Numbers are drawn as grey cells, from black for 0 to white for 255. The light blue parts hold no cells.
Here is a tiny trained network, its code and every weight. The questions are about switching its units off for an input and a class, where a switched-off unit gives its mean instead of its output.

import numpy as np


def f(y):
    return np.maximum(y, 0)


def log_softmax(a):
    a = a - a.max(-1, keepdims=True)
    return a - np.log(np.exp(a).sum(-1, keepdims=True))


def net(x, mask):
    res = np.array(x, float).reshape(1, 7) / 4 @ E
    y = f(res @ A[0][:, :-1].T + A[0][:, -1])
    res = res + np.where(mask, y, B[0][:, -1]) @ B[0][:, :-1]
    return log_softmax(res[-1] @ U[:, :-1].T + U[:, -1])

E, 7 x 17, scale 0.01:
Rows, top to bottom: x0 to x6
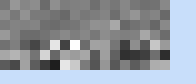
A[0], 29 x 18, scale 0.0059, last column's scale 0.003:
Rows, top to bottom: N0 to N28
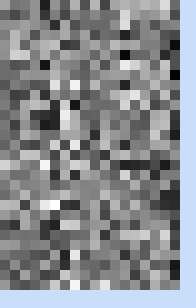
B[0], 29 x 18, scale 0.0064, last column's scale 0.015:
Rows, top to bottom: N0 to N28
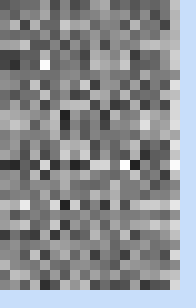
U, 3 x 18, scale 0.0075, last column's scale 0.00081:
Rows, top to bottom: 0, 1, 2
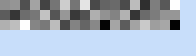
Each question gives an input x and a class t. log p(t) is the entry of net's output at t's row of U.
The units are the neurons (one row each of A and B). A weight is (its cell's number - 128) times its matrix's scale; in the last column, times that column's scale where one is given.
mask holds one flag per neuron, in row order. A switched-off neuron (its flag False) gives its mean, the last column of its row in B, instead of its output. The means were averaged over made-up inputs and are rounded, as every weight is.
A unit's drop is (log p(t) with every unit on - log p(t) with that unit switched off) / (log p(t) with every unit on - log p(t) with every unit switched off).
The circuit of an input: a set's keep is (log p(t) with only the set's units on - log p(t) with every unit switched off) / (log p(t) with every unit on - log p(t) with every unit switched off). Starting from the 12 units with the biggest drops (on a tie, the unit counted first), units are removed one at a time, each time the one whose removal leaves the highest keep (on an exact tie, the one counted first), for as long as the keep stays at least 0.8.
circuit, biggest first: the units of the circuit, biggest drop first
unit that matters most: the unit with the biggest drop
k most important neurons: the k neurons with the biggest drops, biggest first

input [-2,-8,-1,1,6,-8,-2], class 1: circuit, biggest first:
N6
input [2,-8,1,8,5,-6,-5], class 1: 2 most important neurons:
N6, N9
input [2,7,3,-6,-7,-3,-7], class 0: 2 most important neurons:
N15, N10
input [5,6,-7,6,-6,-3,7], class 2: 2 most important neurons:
N12, N22
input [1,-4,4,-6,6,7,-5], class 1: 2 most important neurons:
N16, N5
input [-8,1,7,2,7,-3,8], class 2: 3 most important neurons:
N12, N11, N22
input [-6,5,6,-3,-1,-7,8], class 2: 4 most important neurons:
N12, N22, N11, N16
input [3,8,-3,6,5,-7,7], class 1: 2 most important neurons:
N6, N0
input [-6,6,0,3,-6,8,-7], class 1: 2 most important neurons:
N16, N5
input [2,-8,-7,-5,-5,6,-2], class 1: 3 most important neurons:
N16, N5, N28
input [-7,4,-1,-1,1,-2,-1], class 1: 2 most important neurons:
N10, N15
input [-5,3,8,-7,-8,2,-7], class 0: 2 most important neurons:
N10, N15
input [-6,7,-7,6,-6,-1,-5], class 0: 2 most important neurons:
N10, N15
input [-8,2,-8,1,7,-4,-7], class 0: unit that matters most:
N28
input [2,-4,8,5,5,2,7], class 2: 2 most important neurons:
N12, N11
